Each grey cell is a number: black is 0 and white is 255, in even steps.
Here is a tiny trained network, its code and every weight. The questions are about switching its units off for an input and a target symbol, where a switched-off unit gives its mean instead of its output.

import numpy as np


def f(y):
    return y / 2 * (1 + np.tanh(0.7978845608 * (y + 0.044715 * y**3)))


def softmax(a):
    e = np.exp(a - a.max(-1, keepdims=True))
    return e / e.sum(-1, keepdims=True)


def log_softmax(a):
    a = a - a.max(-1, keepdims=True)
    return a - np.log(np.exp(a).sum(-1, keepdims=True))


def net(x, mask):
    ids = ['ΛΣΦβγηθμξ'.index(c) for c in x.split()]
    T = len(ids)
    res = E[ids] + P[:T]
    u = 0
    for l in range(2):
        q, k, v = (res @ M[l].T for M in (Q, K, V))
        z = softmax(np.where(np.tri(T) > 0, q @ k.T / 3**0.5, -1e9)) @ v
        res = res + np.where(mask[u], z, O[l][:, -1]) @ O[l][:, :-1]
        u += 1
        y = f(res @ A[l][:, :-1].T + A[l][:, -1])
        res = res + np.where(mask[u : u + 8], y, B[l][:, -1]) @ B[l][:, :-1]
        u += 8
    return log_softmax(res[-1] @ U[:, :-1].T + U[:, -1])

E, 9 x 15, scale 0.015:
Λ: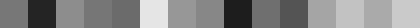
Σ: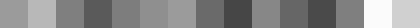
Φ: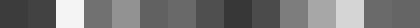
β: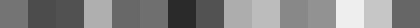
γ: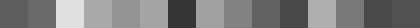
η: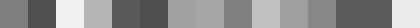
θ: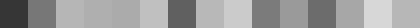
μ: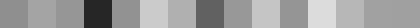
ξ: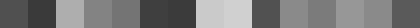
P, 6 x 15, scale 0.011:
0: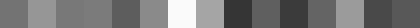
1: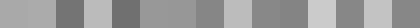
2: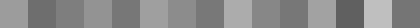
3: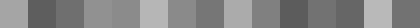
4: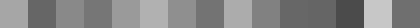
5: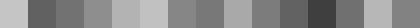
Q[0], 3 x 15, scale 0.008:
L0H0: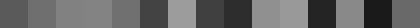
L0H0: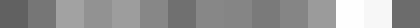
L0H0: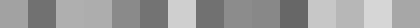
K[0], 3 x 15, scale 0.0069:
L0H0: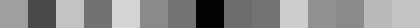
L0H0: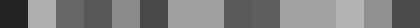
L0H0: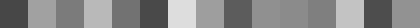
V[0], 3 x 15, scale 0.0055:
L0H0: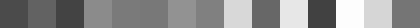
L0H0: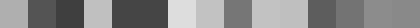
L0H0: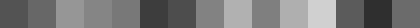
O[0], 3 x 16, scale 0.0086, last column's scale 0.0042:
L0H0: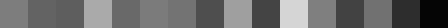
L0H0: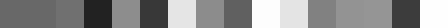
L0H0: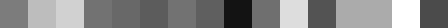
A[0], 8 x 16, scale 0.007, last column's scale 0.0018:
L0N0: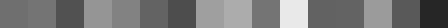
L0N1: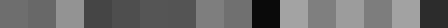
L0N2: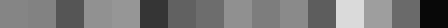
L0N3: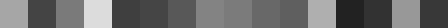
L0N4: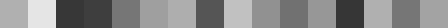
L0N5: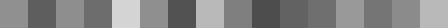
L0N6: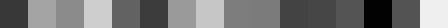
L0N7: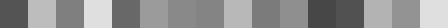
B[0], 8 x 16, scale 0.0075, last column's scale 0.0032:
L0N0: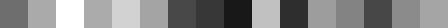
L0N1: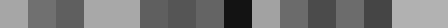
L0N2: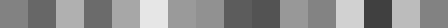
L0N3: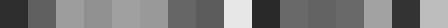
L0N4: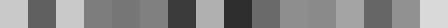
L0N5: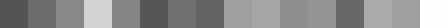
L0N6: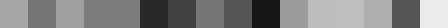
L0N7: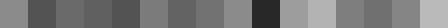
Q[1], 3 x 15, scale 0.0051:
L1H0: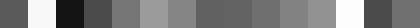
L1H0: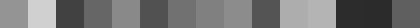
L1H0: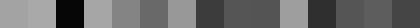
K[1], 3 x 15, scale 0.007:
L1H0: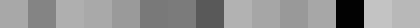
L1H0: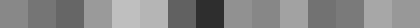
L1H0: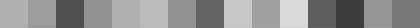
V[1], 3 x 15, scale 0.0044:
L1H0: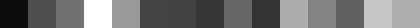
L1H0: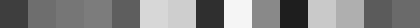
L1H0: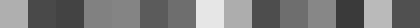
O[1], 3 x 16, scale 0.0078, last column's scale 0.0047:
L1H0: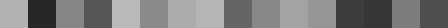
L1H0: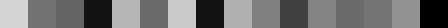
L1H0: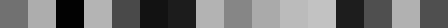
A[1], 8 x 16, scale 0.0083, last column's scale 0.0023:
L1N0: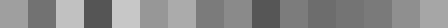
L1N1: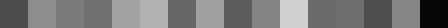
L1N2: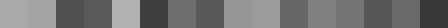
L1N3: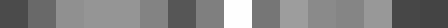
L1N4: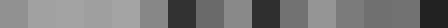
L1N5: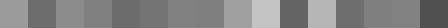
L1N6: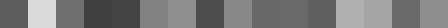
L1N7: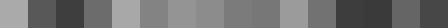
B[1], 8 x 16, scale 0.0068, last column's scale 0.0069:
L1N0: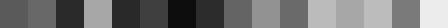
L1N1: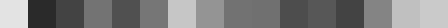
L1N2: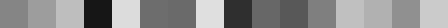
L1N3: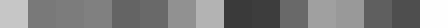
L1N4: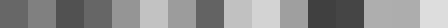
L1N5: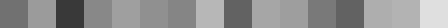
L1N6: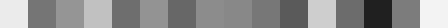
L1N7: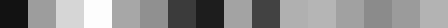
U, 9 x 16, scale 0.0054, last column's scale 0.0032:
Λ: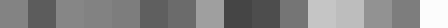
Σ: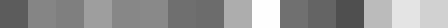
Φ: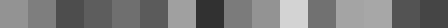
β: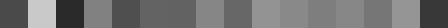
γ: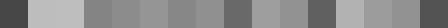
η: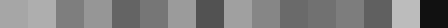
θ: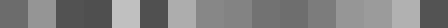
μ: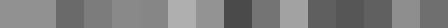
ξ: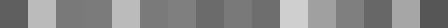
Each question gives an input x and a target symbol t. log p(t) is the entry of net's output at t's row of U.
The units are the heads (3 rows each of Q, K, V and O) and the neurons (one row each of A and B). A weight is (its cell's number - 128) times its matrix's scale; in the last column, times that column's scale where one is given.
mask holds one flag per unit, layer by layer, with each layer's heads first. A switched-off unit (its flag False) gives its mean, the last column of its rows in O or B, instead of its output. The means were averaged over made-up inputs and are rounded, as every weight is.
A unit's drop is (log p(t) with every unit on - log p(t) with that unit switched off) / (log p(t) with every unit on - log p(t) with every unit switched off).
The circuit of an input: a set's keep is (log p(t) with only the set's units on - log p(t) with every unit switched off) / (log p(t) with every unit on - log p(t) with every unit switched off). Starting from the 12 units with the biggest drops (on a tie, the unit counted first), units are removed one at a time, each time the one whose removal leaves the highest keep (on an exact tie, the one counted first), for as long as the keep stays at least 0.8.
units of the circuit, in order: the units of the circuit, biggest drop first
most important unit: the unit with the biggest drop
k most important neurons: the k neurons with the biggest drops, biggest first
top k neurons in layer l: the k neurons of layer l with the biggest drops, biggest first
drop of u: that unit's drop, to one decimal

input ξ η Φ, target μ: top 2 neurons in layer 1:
[L1N1 L1N0]
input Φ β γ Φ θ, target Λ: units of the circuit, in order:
[L1N3 L0N7]
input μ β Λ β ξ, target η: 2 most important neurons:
[L1N4 L1N3]
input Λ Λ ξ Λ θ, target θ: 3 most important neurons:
[L1N5 L1N6 L1N2]
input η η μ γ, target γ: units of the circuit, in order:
[L0H0 L1H0]
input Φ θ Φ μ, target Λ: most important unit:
L1H0
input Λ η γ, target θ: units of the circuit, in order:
[L1H0 L0H0 L1N2]
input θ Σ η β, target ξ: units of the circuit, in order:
[L0H0 L1H0 L1N7 L0N7]
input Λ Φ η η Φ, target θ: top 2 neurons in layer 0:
[L0N4 L0N0]
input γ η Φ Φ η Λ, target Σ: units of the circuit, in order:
[L0N5 L0H0]
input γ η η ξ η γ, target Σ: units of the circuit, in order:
[L0H0 L1N4]
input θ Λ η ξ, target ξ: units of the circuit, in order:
[L0H0 L1H0 L1N7]
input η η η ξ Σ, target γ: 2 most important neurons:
[L0N6 L1N3]
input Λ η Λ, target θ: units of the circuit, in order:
[L0H0 L1H0 L1N2]
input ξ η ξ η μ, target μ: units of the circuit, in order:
[L1H0 L0N6 L1N1 L0H0]
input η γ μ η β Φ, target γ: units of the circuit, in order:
[L0H0 L1H0 L1N4]
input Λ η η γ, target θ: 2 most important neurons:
[L1N4 L1N2]
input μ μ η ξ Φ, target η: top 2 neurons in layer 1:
[L1N6 L1N4]
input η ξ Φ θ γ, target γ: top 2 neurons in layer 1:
[L1N4 L1N0]
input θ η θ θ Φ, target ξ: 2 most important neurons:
[L1N7 L0N6]
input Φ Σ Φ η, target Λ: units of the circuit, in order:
[L0H0 L1H0 L1N0 L1N4]
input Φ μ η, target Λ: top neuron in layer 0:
[L0N3]
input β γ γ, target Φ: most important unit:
L1N4
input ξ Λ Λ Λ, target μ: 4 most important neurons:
[L0N6 L1N1 L1N0 L0N1]
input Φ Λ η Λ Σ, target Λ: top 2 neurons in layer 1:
[L1N0 L1N5]
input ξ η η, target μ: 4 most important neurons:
[L0N6 L1N1 L0N1 L1N0]
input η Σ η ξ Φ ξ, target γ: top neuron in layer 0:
[L0N0]
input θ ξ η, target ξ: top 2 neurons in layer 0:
[L0N6 L0N7]
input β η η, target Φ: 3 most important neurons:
[L0N0 L0N2 L1N0]
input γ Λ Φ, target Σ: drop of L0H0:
0.5
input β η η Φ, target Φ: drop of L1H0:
0.4
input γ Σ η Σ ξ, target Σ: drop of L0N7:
-0.1
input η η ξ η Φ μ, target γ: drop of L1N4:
-0.1
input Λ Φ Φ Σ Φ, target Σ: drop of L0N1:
0.1
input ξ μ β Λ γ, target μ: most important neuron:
[L0N6]
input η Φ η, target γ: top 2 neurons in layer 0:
[L0N5 L0N6]
